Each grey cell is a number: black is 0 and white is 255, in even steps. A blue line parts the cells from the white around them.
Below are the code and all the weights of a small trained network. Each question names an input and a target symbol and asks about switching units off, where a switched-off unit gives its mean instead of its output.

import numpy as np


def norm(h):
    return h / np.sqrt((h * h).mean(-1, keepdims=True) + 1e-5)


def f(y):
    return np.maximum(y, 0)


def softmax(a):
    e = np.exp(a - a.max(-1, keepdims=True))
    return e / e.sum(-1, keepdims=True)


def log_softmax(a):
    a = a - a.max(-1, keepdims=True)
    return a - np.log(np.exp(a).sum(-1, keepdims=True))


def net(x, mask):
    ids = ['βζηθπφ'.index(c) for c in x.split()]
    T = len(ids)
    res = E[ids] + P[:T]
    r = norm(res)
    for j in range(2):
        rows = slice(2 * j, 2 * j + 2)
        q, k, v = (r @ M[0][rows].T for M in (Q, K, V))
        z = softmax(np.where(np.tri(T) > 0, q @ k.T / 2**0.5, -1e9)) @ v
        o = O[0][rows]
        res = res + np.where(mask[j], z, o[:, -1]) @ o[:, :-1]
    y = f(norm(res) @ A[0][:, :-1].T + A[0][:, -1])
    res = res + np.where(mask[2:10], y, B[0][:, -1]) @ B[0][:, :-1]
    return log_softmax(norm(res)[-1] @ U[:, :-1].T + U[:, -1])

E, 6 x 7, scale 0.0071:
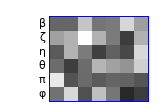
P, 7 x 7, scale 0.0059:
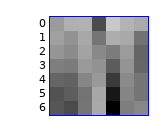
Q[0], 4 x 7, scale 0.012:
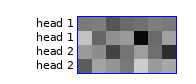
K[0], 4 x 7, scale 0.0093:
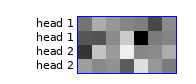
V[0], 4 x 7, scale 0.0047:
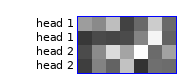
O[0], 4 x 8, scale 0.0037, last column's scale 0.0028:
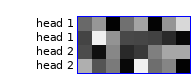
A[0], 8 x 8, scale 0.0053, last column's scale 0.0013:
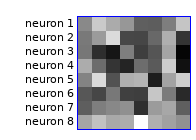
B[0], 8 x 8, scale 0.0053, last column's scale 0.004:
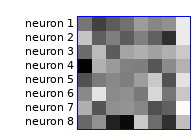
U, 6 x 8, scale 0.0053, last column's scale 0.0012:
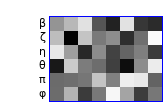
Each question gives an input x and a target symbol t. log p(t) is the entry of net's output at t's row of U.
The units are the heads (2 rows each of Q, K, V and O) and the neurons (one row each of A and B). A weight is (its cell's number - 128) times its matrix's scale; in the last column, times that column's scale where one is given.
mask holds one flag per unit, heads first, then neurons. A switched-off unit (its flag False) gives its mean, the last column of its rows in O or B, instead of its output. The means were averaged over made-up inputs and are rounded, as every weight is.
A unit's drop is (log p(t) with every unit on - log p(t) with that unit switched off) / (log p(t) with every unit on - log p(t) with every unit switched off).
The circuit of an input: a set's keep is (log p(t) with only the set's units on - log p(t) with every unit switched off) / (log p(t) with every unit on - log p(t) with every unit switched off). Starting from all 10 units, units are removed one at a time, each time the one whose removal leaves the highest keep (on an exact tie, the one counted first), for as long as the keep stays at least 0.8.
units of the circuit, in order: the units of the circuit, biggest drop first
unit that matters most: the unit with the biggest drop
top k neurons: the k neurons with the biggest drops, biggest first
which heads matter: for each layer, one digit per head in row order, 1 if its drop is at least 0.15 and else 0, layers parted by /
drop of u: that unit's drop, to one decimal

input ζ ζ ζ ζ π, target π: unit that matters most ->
neuron 3
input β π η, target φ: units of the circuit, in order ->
neuron 5; head 2; neuron 1
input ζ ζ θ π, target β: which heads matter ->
11
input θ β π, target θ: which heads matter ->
11
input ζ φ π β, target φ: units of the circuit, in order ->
head 2; neuron 8
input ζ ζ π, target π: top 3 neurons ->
neuron 3; neuron 2; neuron 4
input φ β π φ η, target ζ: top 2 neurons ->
neuron 7; neuron 6
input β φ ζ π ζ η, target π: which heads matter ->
11
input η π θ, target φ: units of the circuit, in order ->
neuron 8; head 2
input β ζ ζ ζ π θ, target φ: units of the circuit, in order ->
head 2; neuron 8
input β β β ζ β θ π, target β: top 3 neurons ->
neuron 7; neuron 1; neuron 8
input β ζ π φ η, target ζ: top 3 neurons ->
neuron 7; neuron 6; neuron 3
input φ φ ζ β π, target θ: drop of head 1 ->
0.5
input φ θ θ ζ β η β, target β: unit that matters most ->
neuron 6
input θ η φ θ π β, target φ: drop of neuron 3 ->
-0.1
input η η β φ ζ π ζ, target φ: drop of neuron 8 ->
0.4
